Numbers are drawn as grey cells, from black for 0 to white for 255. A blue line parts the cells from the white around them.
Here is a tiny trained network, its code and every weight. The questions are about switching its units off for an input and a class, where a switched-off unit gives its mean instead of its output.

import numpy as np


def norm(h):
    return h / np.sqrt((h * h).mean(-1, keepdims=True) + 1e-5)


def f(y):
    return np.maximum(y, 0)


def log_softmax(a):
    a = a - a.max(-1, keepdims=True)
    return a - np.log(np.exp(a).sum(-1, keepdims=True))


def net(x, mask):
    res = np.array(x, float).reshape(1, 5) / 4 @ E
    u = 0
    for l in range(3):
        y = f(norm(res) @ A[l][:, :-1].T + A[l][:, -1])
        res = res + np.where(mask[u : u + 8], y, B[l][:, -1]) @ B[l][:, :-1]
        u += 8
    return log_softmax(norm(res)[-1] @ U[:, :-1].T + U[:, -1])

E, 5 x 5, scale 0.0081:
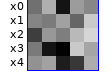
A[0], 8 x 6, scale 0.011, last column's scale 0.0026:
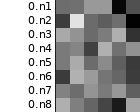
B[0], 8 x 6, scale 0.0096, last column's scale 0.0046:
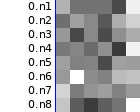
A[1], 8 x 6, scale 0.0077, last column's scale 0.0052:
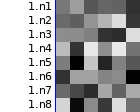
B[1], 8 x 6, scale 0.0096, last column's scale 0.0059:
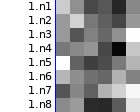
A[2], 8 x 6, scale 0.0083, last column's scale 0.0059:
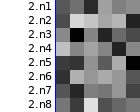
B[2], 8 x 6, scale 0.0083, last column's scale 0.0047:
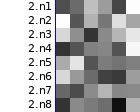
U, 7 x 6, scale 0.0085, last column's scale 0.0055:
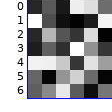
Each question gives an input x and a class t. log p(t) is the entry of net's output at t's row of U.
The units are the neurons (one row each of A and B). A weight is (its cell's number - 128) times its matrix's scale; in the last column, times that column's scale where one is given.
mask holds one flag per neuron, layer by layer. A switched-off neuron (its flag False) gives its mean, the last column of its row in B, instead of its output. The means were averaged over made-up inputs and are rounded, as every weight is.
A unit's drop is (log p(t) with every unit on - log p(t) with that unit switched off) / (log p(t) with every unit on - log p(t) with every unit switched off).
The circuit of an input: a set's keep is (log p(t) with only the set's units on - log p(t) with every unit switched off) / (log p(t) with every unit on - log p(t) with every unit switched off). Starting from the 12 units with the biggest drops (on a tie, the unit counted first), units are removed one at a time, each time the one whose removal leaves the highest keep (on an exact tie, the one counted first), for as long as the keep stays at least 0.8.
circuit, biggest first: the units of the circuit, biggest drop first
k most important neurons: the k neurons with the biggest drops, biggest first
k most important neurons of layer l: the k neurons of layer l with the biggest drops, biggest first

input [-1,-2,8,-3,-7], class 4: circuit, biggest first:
[2.n2]
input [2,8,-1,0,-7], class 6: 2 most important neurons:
[0.n8; 0.n3]
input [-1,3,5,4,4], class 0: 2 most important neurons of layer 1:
[1.n7; 1.n5]
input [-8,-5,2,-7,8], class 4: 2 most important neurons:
[0.n6; 1.n4]
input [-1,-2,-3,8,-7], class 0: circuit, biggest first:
[1.n7; 1.n4]
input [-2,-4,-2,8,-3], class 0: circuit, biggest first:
[1.n7; 1.n4]
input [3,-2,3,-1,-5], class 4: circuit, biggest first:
[0.n6; 0.n8]
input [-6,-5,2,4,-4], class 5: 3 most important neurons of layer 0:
[0.n8; 0.n3; 0.n2]
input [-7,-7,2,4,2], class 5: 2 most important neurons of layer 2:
[2.n1; 2.n7]
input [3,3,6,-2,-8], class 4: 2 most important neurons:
[2.n2; 0.n6]
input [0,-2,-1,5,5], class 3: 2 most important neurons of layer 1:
[1.n7; 1.n5]
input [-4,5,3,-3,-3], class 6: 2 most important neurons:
[1.n4; 0.n8]
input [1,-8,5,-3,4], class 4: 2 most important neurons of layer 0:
[0.n6; 0.n2]
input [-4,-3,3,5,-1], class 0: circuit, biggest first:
[1.n7]
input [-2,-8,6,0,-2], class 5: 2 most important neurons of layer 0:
[0.n1; 0.n2]
